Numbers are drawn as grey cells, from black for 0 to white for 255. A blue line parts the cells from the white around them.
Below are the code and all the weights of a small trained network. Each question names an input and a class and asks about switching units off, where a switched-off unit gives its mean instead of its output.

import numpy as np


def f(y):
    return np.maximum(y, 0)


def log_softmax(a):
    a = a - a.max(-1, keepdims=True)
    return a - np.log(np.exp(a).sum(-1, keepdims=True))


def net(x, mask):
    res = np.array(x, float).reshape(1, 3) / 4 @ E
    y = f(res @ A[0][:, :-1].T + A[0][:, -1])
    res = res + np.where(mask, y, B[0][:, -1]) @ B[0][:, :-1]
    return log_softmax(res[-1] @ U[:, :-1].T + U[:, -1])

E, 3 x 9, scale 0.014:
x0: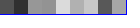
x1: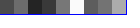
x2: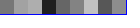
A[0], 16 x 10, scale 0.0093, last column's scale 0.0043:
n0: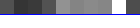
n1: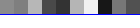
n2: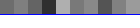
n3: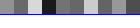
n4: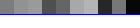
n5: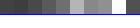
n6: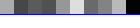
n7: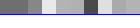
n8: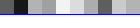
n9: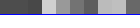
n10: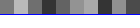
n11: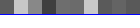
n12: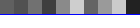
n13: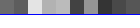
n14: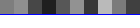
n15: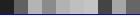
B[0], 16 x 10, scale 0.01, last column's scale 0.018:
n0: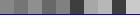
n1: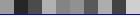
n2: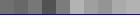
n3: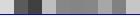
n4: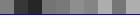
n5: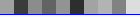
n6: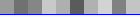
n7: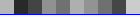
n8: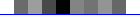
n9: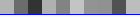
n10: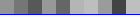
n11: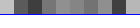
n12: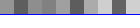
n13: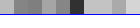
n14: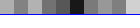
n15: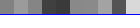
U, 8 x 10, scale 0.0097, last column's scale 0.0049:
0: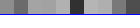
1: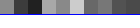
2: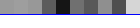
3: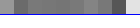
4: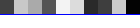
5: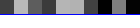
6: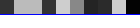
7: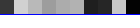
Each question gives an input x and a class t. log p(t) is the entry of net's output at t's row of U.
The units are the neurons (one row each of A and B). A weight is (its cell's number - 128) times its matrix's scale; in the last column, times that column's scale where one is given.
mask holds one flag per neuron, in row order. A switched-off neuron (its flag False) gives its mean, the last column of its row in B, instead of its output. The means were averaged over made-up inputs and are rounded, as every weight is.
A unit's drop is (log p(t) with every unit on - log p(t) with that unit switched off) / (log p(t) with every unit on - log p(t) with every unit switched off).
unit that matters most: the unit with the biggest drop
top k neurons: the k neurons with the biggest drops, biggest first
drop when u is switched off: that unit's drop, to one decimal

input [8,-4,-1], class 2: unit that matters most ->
n8
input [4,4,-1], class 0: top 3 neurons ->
[n6; n5; n12]
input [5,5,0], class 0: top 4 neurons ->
[n6; n5; n12; n0]
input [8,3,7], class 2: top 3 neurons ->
[n8; n15; n0]
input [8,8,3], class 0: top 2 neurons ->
[n6; n5]
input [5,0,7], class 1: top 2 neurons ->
[n1; n3]
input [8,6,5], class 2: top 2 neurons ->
[n8; n15]
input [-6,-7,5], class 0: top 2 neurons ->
[n8; n15]
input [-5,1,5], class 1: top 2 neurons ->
[n8; n15]
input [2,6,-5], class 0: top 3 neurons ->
[n5; n6; n0]
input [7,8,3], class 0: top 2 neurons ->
[n6; n5]
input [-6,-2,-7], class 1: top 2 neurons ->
[n8; n7]
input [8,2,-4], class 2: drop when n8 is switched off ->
1.0
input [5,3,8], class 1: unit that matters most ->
n1
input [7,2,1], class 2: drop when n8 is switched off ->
1.2
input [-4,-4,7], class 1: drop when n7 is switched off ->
0.0
